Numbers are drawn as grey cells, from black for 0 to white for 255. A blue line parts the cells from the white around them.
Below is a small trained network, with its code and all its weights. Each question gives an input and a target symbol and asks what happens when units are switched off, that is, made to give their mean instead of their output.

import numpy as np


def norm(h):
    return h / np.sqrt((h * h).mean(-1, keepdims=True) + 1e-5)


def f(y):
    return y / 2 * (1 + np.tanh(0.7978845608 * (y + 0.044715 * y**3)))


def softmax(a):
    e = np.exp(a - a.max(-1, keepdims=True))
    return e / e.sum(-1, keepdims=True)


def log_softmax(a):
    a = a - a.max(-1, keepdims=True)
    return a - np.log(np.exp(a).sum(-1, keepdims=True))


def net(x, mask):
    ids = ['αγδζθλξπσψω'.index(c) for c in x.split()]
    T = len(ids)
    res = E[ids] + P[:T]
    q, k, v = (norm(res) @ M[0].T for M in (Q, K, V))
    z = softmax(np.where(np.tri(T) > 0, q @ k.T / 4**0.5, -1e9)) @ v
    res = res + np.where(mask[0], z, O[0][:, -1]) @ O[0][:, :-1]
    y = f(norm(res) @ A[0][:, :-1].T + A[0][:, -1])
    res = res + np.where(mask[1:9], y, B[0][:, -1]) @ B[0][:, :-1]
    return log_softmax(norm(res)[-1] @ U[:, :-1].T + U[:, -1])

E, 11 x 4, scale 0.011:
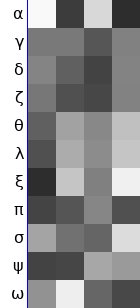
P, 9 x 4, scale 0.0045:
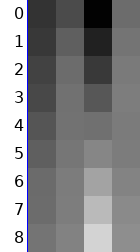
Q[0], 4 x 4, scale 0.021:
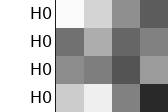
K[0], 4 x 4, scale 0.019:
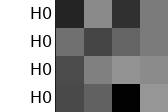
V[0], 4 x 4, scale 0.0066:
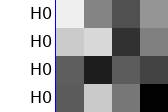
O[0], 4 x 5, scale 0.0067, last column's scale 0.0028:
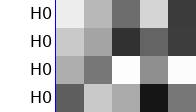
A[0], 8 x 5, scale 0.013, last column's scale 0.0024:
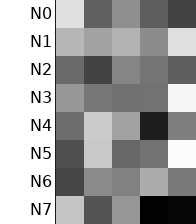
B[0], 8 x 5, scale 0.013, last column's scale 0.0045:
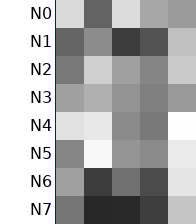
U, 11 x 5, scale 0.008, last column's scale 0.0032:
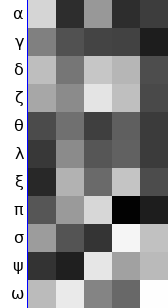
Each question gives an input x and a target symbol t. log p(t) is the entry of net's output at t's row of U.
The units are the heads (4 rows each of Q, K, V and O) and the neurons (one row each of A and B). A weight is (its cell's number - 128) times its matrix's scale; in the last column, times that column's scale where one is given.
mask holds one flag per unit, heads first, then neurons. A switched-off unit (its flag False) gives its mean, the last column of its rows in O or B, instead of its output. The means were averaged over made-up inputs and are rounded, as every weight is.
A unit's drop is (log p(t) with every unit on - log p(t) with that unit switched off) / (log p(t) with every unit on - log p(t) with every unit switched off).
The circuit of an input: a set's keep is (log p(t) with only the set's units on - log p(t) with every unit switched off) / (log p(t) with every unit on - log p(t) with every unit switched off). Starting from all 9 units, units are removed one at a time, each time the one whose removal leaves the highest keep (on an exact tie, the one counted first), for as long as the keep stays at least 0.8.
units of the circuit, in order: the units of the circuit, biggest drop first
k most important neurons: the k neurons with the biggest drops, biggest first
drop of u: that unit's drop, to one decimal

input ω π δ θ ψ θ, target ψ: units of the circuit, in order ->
[H0; N4]
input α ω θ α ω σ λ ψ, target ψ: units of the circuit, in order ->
[N4]
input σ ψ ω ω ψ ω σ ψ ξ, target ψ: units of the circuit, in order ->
[N6; N4]
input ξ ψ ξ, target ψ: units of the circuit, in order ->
[H0; N6]
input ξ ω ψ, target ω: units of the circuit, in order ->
[H0; N4]
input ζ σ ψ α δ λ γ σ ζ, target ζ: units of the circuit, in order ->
[N7; H0; N4]
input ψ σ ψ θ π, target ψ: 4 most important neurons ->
[N4; N5; N1; N7]
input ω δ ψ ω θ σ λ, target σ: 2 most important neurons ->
[N4; N6]
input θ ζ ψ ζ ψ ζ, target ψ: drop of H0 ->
0.3
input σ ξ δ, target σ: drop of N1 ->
0.2
